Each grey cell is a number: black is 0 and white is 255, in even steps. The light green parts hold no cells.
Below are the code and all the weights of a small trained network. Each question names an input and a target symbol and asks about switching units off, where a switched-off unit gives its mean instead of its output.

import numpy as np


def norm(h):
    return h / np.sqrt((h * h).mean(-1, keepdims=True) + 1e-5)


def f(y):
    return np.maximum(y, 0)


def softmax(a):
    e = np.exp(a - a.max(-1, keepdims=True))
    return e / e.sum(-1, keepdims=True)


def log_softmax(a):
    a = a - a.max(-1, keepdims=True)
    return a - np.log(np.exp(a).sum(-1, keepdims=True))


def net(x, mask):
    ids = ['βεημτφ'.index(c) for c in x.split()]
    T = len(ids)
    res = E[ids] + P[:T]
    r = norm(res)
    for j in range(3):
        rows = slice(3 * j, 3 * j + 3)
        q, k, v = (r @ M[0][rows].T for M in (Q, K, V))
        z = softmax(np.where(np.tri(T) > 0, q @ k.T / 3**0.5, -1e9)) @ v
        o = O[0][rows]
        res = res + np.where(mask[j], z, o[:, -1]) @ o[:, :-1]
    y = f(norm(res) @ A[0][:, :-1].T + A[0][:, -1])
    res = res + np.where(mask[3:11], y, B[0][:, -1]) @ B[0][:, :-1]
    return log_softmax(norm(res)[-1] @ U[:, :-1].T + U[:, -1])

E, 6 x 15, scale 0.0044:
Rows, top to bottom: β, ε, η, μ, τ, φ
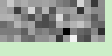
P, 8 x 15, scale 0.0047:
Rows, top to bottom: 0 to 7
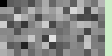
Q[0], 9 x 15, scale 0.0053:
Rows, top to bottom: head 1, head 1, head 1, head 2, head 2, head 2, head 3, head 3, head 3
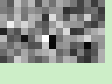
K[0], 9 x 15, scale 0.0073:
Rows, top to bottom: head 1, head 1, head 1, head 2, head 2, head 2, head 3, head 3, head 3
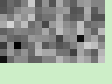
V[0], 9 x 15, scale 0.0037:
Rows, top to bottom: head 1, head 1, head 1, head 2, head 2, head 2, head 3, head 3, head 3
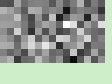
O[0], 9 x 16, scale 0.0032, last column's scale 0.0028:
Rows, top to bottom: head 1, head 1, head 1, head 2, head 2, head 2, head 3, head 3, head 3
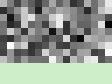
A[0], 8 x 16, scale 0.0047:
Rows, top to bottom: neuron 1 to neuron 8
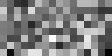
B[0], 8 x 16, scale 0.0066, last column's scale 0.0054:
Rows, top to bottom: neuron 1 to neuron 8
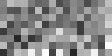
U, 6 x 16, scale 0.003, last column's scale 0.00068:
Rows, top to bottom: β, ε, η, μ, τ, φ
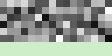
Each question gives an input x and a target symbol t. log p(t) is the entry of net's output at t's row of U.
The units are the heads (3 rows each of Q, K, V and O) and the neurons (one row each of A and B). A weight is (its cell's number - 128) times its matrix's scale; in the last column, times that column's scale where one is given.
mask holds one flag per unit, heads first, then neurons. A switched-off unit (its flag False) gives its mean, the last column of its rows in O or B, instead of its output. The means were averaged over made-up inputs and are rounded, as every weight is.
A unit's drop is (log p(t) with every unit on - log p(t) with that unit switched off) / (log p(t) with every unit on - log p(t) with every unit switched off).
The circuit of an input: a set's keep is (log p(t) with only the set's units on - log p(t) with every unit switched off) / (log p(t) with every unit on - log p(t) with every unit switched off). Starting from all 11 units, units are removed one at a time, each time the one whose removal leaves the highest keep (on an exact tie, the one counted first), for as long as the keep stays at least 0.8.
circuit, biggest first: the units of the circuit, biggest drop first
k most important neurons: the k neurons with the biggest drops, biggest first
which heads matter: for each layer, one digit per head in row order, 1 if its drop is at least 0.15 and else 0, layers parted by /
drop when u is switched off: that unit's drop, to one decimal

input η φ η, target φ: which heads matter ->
001
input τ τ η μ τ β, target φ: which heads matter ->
001
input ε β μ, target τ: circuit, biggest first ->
(head 1; neuron 7)
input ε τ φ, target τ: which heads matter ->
100
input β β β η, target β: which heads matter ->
011
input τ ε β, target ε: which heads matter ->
001
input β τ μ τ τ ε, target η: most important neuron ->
(neuron 2)
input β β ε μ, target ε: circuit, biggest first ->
(head 2; neuron 6)
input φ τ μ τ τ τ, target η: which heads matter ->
001
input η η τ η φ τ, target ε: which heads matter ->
000
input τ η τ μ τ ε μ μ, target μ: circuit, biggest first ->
(head 3; neuron 6; neuron 7)
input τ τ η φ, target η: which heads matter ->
011
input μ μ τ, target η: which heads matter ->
101
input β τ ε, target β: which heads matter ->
001
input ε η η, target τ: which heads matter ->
100
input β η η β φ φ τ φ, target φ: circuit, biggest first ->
(head 1; neuron 8)
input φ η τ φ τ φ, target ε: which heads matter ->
000
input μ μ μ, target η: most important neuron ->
(neuron 2)
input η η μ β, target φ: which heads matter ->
011
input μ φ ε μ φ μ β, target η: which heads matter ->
010
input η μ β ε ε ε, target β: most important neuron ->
(neuron 3)
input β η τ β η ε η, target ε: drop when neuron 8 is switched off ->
0.0
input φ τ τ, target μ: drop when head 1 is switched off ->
0.2
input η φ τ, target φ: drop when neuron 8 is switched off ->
0.5
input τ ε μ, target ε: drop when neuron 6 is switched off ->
0.1
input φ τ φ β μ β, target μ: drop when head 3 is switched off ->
0.8
